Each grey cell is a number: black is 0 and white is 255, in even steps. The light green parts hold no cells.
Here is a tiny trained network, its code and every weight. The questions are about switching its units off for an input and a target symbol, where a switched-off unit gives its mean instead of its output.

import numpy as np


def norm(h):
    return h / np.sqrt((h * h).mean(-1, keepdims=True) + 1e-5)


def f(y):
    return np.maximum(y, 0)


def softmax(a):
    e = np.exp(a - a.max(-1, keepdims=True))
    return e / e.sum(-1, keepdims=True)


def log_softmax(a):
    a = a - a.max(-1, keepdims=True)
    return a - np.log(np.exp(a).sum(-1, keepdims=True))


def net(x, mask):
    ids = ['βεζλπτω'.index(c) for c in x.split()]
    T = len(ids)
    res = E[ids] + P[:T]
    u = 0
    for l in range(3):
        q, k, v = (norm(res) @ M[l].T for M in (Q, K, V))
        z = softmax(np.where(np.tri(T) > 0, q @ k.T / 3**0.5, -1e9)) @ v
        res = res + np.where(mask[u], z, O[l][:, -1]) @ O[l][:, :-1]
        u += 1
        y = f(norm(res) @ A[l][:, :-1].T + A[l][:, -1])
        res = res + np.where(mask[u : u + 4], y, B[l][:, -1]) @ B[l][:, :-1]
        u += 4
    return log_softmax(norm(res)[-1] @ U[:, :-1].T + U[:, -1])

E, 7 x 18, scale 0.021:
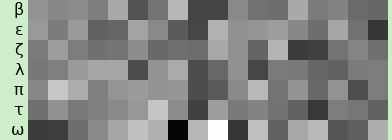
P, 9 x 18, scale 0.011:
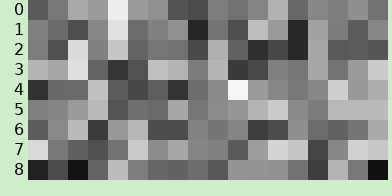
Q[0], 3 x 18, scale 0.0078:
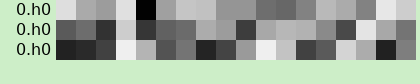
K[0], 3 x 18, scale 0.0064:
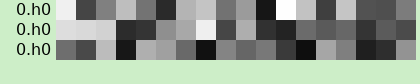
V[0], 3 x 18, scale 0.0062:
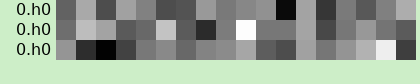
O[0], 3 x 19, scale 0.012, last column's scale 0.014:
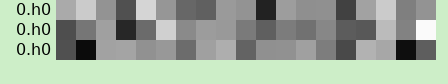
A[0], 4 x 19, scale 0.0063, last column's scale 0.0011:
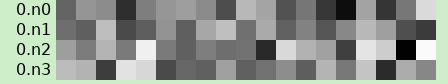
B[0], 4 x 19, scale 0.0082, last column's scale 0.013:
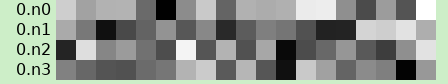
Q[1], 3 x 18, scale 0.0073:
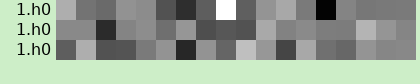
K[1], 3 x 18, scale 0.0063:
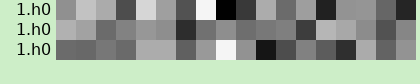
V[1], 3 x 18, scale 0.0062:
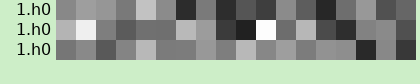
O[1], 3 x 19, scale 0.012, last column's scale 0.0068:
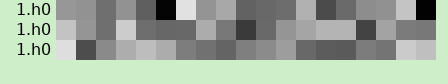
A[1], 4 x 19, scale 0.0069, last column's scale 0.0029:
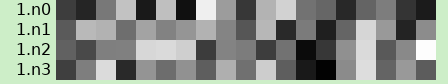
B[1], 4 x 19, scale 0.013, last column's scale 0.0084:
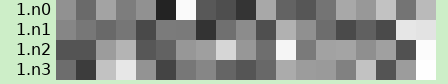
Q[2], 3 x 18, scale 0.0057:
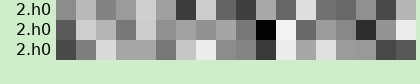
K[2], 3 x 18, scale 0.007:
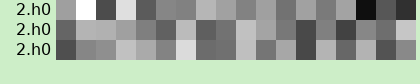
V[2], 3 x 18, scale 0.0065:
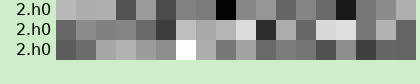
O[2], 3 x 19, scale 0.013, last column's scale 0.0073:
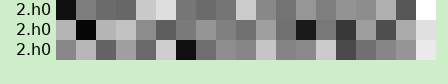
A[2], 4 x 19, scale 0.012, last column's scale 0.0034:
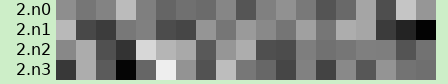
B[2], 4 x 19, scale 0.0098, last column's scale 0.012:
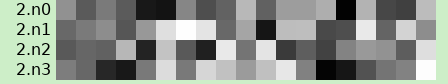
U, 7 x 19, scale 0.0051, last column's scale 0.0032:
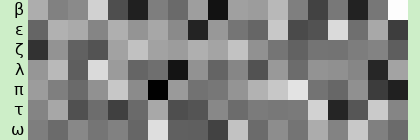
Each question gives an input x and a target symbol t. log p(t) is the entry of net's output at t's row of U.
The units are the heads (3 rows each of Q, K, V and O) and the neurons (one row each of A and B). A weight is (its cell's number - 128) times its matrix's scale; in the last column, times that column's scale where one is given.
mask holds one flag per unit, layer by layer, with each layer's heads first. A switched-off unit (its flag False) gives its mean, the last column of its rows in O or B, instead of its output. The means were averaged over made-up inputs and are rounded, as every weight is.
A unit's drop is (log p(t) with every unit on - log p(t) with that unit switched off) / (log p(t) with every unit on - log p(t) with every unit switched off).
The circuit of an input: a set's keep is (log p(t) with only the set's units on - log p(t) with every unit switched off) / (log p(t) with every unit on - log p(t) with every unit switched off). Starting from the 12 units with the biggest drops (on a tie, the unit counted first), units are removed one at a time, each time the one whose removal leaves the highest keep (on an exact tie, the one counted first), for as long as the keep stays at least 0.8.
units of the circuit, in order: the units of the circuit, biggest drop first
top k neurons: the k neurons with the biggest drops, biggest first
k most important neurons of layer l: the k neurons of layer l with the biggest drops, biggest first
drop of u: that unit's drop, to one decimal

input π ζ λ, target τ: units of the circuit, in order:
0.h0
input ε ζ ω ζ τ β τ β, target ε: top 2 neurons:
0.n3; 2.n1
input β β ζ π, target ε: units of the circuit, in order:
0.h0; 0.n3; 2.n1
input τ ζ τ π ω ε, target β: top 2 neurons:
0.n0; 1.n2
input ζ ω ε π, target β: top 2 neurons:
1.n3; 1.n2
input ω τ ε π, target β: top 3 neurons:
1.n2; 1.n3; 0.n0
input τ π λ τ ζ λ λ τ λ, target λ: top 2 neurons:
1.n2; 2.n2
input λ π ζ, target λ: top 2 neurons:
1.n2; 1.n3
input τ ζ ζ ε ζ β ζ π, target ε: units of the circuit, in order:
0.h0; 2.n1; 0.n3
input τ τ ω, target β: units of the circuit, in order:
2.h0; 0.n0
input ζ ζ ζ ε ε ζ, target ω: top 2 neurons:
1.n0; 0.n2
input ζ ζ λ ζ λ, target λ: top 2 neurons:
1.n2; 0.n0
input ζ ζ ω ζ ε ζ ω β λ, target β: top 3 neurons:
1.n3; 1.n2; 0.n0
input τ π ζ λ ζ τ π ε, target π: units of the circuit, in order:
1.h0
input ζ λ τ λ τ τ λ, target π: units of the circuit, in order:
1.h0; 0.n2
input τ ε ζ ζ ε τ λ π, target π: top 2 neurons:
1.n2; 0.n2
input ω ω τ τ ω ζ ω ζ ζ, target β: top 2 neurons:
0.n2; 1.n3
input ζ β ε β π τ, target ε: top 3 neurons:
2.n1; 0.n3; 1.n2
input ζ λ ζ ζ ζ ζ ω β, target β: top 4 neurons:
1.n2; 1.n3; 0.n0; 2.n0
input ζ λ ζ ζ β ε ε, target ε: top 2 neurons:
2.n1; 0.n2
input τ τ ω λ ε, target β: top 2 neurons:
1.n3; 1.n2
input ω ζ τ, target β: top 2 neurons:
1.n3; 1.n2
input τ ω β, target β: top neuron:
1.n3
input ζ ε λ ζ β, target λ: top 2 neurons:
1.n2; 0.n0
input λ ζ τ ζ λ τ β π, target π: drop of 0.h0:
0.1
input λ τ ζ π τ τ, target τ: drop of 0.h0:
1.0
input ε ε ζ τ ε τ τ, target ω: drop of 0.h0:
1.0
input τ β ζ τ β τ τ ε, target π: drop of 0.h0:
0.1
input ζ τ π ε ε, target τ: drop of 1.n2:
0.1
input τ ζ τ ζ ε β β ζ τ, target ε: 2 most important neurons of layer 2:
2.n1; 2.n3
